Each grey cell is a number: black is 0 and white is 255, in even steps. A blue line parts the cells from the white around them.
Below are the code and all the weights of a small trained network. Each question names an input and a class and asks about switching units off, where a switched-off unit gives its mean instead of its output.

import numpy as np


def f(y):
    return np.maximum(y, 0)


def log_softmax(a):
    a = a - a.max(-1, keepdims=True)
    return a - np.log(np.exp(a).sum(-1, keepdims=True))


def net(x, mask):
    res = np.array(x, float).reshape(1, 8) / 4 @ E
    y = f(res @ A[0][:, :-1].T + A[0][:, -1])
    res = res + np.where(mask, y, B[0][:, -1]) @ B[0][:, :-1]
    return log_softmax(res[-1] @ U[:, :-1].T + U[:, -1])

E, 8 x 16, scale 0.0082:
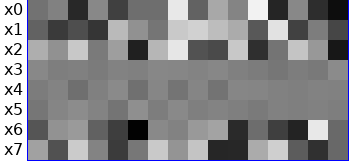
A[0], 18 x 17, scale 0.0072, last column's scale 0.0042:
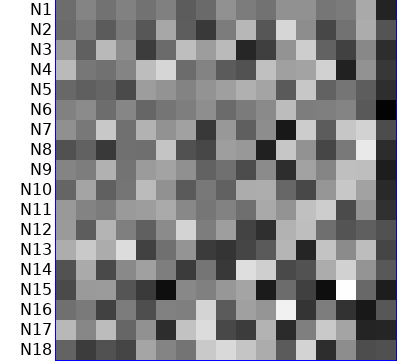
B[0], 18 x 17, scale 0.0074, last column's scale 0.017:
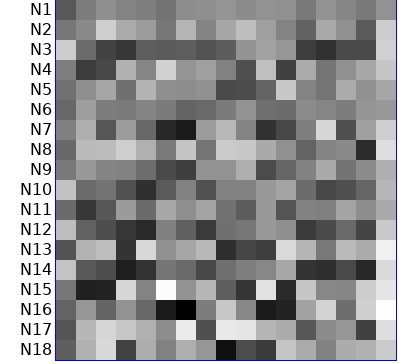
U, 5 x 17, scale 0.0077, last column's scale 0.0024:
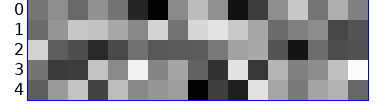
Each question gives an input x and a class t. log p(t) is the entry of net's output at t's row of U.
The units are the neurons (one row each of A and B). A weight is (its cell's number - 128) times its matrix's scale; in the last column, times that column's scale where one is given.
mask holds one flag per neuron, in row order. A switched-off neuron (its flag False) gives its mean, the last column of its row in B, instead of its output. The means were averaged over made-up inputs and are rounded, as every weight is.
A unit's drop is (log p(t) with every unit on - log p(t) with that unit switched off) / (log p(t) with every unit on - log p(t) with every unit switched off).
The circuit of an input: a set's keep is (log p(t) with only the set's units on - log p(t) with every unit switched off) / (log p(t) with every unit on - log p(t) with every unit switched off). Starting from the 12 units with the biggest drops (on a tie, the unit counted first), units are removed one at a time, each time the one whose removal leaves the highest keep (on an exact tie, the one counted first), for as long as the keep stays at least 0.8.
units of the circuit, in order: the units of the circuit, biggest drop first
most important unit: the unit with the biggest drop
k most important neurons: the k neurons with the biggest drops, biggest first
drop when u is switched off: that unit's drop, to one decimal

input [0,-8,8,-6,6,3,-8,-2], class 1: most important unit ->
N17
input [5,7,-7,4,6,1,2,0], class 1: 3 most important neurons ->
(N8, N13, N2)
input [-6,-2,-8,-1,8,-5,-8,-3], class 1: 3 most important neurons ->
(N8, N15, N16)
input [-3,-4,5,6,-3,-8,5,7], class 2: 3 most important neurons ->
(N3, N12, N8)
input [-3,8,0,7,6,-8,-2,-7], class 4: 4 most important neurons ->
(N18, N5, N3, N12)
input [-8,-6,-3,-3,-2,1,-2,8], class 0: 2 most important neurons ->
(N7, N9)
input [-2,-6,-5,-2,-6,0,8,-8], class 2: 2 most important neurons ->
(N14, N10)
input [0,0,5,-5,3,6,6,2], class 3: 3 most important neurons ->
(N15, N8, N2)
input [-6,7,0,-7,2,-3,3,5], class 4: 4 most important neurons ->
(N18, N16, N5, N14)
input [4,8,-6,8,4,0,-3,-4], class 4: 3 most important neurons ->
(N18, N17, N5)
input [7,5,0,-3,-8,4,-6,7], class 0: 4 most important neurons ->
(N16, N14, N15, N10)
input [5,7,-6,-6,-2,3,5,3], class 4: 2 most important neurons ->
(N18, N17)
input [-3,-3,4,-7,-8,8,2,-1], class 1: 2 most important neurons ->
(N16, N17)
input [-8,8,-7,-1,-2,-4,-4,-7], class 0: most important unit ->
N7
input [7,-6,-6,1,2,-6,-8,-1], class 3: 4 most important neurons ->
(N4, N7, N11, N9)
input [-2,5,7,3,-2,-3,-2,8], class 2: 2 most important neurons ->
(N3, N12)
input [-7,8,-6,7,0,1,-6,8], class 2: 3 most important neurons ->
(N3, N12, N16)
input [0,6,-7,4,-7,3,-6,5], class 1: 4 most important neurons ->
(N8, N15, N13, N2)
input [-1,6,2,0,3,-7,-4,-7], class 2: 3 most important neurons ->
(N14, N13, N10)
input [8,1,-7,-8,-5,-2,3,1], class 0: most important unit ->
N16
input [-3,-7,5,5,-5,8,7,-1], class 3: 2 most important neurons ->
(N15, N18)
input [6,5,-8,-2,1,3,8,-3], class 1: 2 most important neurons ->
(N8, N2)
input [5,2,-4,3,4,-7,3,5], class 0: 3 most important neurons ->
(N16, N14, N17)
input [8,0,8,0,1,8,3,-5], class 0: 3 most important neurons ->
(N16, N8, N2)
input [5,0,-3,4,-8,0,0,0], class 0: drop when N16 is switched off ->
0.3
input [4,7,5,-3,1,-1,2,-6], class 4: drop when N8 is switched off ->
0.1
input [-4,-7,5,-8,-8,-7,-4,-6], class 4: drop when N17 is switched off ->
0.0
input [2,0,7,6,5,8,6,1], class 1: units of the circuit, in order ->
(N17)
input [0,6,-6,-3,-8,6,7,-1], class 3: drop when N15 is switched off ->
2.4
